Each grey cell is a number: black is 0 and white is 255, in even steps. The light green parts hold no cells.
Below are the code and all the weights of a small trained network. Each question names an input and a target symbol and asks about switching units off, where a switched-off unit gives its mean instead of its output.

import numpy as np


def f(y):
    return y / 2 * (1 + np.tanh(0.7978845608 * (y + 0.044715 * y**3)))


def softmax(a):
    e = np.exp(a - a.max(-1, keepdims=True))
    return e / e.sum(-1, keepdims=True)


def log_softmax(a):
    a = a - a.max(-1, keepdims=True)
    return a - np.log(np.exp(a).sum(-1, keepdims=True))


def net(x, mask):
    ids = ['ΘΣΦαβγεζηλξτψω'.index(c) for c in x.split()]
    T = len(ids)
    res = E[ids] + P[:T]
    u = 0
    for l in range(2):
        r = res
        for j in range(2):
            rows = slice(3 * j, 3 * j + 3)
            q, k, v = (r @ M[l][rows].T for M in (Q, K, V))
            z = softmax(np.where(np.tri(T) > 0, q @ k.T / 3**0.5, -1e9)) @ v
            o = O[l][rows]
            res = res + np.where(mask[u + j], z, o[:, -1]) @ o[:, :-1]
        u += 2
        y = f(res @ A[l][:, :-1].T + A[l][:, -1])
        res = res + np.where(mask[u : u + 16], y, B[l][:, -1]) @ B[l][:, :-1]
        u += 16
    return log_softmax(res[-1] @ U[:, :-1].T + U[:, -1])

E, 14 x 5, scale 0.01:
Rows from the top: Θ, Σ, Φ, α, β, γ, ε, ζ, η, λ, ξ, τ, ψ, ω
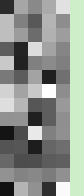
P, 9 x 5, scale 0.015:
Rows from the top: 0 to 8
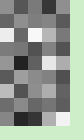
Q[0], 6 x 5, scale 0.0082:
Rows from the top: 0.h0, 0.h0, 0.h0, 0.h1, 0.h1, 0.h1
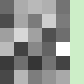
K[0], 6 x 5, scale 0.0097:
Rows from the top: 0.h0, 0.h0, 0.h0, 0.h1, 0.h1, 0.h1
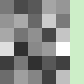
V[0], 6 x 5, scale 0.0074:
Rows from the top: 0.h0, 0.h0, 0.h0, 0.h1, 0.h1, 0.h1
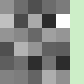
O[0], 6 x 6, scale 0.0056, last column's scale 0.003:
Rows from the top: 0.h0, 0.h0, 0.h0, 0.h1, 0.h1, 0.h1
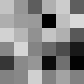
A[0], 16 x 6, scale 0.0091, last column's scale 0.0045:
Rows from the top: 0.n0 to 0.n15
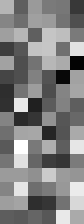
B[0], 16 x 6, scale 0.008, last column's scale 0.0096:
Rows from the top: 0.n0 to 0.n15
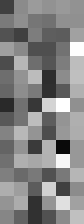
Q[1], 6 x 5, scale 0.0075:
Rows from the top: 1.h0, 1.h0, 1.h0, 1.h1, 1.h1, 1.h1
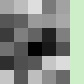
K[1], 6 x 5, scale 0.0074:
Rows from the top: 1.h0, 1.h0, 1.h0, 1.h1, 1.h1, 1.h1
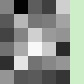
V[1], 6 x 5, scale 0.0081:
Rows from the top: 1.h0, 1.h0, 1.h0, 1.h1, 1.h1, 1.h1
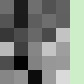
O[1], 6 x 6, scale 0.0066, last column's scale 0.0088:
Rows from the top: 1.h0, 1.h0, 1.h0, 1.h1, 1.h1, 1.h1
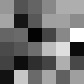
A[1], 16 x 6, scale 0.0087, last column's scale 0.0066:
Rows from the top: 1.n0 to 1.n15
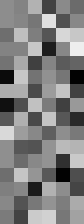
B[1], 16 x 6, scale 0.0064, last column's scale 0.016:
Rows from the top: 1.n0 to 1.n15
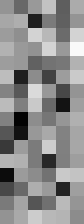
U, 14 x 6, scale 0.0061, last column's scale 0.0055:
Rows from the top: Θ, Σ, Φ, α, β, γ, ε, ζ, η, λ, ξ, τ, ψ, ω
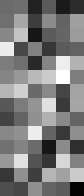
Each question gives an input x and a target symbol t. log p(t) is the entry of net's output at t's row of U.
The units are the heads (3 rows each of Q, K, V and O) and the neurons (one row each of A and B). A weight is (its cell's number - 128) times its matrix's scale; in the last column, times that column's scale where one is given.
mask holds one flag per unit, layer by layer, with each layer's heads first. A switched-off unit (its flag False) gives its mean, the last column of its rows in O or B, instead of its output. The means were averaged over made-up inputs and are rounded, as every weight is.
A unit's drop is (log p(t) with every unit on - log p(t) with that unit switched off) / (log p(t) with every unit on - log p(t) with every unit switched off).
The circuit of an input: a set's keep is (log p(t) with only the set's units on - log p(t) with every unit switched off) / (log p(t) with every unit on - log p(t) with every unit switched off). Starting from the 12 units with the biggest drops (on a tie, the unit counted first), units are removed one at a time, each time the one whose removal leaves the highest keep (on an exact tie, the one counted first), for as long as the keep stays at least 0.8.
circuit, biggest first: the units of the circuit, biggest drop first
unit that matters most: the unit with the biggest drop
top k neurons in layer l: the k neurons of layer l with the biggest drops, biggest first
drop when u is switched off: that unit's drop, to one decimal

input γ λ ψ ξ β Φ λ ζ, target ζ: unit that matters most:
1.n13
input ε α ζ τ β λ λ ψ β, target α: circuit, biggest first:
[1.h1; 0.h1]
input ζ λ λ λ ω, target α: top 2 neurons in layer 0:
[0.n12; 0.n5]
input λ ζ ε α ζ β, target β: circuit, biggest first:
[1.h1; 0.h1]
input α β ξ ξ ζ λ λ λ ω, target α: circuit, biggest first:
[1.h1; 0.h1; 0.n5]
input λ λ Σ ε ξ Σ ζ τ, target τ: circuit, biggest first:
[0.h1; 0.n11; 0.n14]
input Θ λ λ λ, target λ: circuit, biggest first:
[0.n5; 1.n7; 0.h0]
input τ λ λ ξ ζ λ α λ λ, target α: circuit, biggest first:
[1.h1; 0.h1; 0.n5]
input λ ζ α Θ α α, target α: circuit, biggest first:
[1.h1; 1.n12]
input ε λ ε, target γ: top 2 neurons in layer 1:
[1.n15; 1.n7]
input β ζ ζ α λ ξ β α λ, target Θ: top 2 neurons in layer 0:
[0.n7; 0.n15]
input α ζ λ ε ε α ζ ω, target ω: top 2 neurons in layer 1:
[1.n5; 1.n8]
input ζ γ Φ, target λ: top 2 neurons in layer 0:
[0.n14; 0.n2]
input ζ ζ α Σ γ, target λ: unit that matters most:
1.h0
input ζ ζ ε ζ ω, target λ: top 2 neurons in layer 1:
[1.n7; 1.n2]
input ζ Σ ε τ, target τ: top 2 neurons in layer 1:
[1.n9; 1.n8]
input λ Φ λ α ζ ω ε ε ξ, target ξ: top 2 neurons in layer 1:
[1.n5; 1.n12]
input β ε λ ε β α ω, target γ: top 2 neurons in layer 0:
[0.n15; 0.n10]
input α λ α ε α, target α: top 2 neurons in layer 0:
[0.n5; 0.n9]
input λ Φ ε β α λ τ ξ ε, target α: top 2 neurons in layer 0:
[0.n2; 0.n12]
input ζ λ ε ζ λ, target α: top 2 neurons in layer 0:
[0.n12; 0.n14]
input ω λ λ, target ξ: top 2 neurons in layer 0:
[0.n15; 0.n14]
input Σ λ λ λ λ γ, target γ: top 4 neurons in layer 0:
[0.n5; 0.n11; 0.n9; 0.n6]
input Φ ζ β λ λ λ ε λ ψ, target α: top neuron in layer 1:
[1.n12]
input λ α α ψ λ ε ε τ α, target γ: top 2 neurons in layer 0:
[0.n15; 0.n10]
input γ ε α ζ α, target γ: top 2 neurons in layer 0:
[0.n3; 0.n10]
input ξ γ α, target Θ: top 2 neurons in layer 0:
[0.n15; 0.n14]
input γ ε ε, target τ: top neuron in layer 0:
[0.n0]
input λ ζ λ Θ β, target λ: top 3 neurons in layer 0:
[0.n8; 0.n11; 0.n13]
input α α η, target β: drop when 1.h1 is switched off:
0.2
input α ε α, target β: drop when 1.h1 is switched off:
0.1
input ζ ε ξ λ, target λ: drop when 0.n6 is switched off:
0.2
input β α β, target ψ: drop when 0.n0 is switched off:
0.1
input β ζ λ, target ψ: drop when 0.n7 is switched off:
0.0
